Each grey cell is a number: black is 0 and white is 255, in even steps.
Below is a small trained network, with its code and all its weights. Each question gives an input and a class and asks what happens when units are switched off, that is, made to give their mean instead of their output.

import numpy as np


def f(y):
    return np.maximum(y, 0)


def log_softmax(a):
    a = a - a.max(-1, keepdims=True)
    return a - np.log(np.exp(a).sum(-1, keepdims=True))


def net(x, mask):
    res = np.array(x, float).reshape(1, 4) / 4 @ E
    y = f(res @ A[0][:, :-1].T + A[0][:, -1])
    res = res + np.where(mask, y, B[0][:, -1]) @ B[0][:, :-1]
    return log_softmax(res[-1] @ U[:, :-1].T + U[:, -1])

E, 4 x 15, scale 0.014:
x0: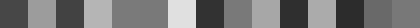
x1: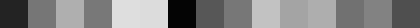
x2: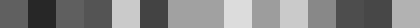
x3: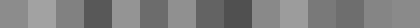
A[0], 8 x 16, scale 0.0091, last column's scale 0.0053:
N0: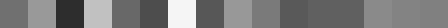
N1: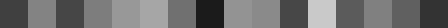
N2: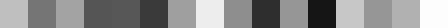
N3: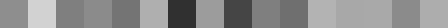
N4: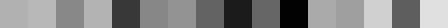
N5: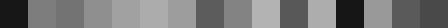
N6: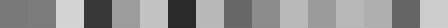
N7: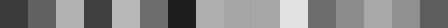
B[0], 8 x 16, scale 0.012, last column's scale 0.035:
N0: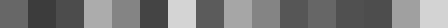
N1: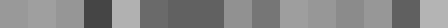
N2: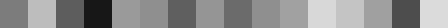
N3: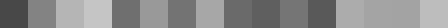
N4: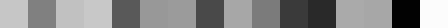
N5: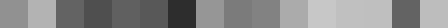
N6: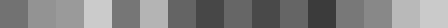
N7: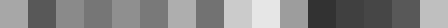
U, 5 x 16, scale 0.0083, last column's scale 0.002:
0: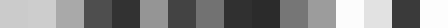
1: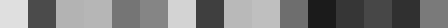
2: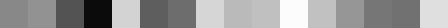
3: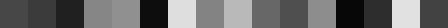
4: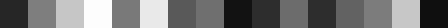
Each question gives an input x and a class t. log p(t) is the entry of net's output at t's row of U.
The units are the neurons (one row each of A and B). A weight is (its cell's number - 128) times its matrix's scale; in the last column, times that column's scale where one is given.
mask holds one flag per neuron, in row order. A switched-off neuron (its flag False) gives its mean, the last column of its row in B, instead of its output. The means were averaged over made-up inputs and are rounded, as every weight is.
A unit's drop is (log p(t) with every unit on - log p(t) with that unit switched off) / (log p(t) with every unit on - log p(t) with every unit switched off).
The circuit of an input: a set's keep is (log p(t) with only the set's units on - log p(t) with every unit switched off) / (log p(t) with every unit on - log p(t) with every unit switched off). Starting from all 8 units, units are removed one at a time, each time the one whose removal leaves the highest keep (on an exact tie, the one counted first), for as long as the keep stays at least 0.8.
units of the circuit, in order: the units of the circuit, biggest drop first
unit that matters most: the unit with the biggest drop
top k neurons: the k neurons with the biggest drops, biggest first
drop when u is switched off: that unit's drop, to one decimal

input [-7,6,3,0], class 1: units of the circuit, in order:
N7
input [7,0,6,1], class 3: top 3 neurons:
N0, N2, N4
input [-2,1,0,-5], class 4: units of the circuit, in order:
N4, N2
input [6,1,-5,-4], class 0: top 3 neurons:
N5, N7, N1
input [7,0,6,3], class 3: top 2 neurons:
N0, N2
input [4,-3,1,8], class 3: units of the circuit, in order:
N4, N0
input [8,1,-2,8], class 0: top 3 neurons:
N5, N7, N1
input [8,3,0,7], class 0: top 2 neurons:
N5, N7
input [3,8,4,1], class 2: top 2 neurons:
N5, N4
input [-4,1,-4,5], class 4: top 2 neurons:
N6, N5
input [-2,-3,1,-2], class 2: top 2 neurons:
N4, N6
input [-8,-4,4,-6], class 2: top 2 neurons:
N2, N4
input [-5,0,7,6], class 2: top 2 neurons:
N4, N2
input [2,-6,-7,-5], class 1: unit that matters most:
N0
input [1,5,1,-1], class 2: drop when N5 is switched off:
0.2
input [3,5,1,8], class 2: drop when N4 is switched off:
0.9
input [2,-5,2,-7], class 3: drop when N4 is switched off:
0.3
